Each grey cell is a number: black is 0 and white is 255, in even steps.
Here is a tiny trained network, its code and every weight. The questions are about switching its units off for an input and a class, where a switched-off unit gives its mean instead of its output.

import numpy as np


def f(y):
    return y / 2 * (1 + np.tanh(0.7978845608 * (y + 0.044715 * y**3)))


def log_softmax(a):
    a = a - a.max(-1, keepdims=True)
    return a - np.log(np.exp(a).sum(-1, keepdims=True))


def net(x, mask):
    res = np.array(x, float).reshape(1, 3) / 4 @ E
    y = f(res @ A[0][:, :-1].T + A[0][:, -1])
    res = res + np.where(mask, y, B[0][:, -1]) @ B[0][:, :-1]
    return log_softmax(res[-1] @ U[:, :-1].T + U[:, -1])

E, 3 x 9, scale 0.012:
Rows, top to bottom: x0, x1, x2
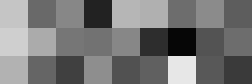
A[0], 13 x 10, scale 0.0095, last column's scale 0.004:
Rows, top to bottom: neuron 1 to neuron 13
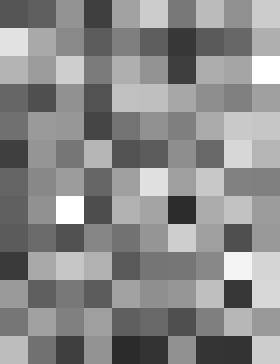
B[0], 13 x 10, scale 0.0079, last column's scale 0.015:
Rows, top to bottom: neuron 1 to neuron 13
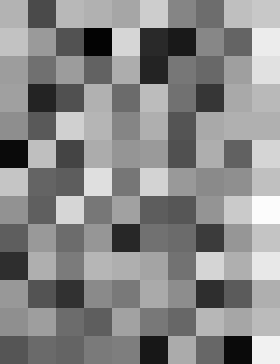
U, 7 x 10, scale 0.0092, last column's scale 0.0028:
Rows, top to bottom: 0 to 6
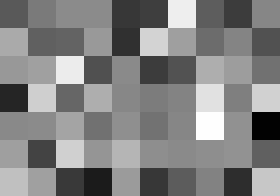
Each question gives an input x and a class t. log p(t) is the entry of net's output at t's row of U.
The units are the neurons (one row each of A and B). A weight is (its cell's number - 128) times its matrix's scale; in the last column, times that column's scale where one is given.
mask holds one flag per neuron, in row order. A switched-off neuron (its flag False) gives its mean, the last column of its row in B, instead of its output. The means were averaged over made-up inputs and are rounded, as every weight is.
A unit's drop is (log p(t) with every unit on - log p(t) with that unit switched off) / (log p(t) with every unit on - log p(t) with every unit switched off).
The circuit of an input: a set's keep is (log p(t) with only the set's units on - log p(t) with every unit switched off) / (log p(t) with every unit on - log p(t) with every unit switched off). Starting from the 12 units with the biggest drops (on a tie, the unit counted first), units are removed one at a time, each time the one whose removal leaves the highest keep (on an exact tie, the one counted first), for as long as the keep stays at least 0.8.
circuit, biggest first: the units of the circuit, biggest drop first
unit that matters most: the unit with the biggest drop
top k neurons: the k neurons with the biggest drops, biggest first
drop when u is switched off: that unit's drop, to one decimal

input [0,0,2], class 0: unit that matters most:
neuron 2
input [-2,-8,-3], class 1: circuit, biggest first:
[neuron 4; neuron 7]
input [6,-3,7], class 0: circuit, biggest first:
[neuron 13; neuron 2]
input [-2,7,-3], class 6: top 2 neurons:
[neuron 2; neuron 1]
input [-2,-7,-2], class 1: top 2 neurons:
[neuron 4; neuron 7]
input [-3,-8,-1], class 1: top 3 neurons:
[neuron 4; neuron 7; neuron 1]
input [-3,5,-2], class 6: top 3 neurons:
[neuron 2; neuron 1; neuron 5]
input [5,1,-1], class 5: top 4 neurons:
[neuron 13; neuron 1; neuron 6; neuron 12]
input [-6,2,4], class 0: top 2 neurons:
[neuron 13; neuron 2]
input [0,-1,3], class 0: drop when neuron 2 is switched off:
0.5
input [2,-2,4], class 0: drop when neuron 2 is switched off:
0.3
